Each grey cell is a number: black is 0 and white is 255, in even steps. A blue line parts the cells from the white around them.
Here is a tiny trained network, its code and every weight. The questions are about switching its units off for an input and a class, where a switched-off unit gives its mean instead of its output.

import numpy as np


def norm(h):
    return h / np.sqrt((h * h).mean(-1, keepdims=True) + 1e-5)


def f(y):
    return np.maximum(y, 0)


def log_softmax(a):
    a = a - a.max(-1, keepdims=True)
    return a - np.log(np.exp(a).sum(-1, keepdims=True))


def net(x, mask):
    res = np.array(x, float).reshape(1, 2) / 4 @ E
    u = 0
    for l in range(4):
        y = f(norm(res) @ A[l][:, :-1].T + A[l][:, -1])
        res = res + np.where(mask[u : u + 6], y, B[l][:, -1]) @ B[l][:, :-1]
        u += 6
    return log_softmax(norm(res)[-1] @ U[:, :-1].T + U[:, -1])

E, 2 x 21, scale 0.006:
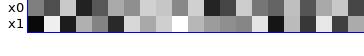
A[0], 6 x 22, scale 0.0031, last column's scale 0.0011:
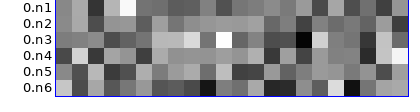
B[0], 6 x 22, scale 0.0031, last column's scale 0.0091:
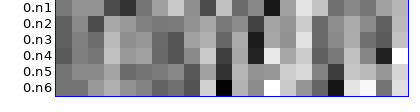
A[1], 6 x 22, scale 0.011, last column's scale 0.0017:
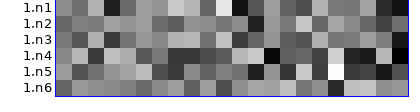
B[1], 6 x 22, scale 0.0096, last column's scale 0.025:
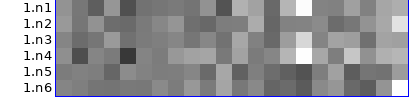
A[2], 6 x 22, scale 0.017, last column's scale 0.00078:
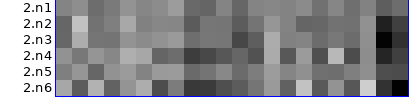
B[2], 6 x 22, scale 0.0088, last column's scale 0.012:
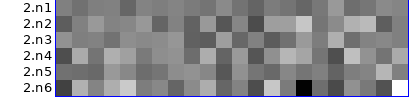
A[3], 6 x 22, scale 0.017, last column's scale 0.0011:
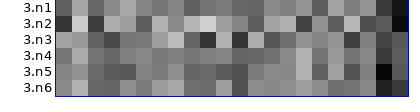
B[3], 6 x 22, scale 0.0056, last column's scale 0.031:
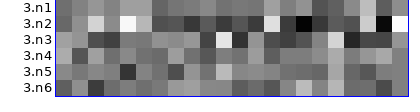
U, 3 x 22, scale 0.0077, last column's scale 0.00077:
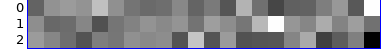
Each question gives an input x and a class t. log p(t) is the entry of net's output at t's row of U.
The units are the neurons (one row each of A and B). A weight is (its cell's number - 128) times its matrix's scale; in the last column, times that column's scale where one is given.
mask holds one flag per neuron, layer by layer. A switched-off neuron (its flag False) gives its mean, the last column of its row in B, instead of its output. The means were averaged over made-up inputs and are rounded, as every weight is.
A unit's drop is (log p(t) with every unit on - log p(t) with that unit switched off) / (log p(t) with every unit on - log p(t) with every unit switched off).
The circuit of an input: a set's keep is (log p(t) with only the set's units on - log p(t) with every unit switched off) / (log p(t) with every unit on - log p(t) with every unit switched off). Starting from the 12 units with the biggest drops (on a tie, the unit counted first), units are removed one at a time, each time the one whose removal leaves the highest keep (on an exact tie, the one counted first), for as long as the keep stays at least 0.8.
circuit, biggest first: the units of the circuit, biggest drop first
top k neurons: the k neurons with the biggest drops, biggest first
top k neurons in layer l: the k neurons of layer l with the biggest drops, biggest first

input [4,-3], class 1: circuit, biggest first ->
(3.n2)
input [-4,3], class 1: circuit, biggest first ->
(2.n6; 3.n2)
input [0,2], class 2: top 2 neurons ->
(2.n6; 1.n2)
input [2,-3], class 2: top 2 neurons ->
(1.n6; 2.n6)
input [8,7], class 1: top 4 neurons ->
(1.n1; 2.n6; 0.n6; 1.n3)
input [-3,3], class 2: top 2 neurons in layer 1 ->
(1.n2; 1.n4)
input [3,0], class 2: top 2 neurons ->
(0.n5; 2.n6)
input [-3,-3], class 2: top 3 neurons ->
(0.n6; 1.n6; 2.n6)
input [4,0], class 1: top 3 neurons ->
(0.n6; 0.n4; 3.n2)
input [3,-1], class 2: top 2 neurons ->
(0.n5; 2.n6)
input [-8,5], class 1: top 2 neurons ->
(1.n4; 2.n6)
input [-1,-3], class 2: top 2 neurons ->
(0.n6; 1.n6)
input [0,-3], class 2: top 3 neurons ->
(1.n6; 0.n6; 2.n6)
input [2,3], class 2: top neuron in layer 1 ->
(1.n2)
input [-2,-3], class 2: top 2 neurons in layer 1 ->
(1.n6; 1.n4)
